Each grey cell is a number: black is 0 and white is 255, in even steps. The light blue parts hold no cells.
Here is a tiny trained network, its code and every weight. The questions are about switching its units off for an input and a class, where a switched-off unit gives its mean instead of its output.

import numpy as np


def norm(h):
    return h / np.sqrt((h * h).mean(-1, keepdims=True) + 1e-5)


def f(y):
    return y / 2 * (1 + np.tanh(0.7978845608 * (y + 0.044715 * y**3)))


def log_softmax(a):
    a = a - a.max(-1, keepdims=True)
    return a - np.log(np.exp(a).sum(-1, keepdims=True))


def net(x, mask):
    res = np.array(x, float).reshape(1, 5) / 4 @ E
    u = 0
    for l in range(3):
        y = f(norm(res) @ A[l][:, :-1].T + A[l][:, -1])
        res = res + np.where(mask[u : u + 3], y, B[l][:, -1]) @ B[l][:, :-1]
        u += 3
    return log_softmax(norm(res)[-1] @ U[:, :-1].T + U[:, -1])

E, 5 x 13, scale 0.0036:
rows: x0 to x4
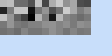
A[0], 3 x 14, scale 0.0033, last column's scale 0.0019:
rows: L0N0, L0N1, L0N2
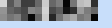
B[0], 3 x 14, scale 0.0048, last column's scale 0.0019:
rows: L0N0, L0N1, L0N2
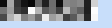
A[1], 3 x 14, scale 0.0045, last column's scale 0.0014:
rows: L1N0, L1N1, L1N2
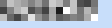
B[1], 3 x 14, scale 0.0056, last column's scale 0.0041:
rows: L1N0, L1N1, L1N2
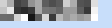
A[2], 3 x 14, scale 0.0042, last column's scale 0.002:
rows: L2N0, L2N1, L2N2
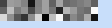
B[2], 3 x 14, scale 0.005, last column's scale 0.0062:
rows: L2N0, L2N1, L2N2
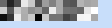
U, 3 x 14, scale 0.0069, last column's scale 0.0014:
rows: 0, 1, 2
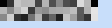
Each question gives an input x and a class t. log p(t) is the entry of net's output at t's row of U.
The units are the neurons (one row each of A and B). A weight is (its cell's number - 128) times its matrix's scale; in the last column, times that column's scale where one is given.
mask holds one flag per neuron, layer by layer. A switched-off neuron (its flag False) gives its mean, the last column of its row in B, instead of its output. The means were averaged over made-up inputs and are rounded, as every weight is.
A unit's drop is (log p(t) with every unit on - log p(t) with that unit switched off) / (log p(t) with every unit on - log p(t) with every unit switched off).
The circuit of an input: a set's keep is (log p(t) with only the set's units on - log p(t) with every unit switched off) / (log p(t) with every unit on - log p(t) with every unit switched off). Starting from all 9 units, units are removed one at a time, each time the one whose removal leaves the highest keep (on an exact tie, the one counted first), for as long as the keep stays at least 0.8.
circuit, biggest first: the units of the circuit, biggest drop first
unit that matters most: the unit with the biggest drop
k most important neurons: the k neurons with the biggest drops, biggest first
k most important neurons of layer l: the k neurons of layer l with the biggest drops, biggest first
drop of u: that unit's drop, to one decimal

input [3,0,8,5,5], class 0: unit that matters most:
L2N2
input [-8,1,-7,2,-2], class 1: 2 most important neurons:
[L0N2, L1N1]
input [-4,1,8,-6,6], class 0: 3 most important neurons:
[L0N2, L1N1, L1N0]
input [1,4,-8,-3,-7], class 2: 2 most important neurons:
[L1N1, L1N2]
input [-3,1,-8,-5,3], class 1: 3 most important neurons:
[L1N1, L0N2, L2N2]
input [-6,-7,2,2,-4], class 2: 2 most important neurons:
[L0N0, L0N1]
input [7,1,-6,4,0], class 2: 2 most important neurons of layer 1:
[L1N0, L1N1]
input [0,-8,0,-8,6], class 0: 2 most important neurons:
[L1N0, L1N1]
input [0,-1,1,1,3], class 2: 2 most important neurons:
[L0N0, L1N2]
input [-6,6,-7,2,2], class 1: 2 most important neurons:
[L1N1, L2N1]
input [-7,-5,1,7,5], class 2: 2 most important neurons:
[L0N0, L0N1]
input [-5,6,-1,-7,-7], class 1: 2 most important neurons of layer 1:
[L1N1, L1N2]
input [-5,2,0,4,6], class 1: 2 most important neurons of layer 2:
[L2N1, L2N2]
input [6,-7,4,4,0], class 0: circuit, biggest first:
[L2N2]
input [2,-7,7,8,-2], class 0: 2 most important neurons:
[L2N2, L1N1]
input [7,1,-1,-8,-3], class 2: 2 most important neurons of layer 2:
[L2N0, L2N1]
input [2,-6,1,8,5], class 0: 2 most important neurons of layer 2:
[L2N0, L2N1]
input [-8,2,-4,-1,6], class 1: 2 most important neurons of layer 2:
[L2N1, L2N2]
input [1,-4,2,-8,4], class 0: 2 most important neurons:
[L1N0, L1N1]
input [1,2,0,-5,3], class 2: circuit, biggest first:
[L1N2]
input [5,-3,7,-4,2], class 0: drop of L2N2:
1.1
